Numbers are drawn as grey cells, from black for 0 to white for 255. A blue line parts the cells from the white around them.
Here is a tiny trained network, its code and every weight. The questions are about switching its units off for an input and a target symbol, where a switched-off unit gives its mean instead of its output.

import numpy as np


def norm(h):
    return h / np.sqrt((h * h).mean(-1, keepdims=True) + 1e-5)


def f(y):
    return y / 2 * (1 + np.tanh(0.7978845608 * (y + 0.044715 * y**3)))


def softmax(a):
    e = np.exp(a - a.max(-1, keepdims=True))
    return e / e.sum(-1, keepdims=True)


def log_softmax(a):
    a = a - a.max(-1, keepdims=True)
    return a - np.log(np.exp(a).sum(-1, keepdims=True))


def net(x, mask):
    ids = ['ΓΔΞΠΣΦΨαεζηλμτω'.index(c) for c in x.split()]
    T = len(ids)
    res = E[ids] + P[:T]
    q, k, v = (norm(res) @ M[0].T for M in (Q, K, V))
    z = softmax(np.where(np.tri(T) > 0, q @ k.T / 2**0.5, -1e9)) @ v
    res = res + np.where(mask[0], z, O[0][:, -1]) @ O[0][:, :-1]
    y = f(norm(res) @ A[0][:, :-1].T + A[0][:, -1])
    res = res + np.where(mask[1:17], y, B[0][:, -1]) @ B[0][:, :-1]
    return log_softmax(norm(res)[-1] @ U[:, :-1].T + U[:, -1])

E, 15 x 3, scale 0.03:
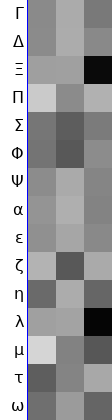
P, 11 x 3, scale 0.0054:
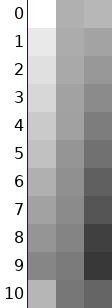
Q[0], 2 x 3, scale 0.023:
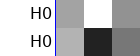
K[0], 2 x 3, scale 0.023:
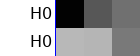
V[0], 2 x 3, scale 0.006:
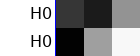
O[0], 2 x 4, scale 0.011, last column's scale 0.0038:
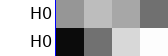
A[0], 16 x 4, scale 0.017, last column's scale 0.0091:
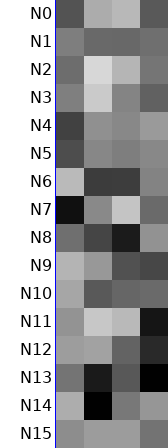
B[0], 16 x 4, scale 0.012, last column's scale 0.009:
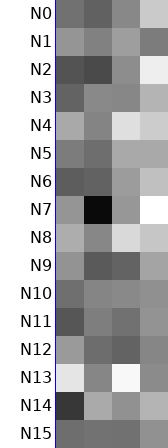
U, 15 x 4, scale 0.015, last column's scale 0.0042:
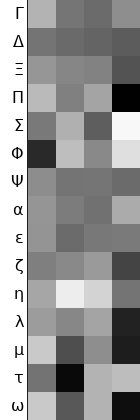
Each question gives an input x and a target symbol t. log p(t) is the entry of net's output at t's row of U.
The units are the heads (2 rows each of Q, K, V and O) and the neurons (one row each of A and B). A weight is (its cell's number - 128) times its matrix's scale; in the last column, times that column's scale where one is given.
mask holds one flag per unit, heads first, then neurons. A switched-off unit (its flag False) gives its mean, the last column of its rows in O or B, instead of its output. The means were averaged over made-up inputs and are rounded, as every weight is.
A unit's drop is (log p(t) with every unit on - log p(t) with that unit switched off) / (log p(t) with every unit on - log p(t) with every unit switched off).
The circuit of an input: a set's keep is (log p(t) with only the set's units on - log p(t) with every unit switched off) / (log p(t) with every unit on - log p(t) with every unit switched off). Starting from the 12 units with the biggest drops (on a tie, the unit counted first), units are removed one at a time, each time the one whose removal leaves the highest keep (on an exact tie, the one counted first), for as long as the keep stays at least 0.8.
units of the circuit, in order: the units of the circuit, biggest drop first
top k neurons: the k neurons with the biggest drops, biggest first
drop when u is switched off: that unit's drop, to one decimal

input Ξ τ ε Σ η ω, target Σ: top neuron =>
(N7)
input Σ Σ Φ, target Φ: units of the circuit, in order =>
(N14; H0; N7; N4)
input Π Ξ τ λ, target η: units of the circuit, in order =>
(N7; N8)
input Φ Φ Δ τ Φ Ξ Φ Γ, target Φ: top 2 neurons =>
(N7; N2)
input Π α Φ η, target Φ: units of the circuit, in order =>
(H0; N7; N8)
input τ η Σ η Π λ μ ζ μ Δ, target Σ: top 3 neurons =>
(N7; N4; N8)
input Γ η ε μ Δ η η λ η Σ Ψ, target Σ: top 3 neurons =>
(N7; N4; N8)
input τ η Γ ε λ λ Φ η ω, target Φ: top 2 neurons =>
(N7; N8)
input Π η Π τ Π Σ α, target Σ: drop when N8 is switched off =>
0.2
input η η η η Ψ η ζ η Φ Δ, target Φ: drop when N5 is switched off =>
0.0
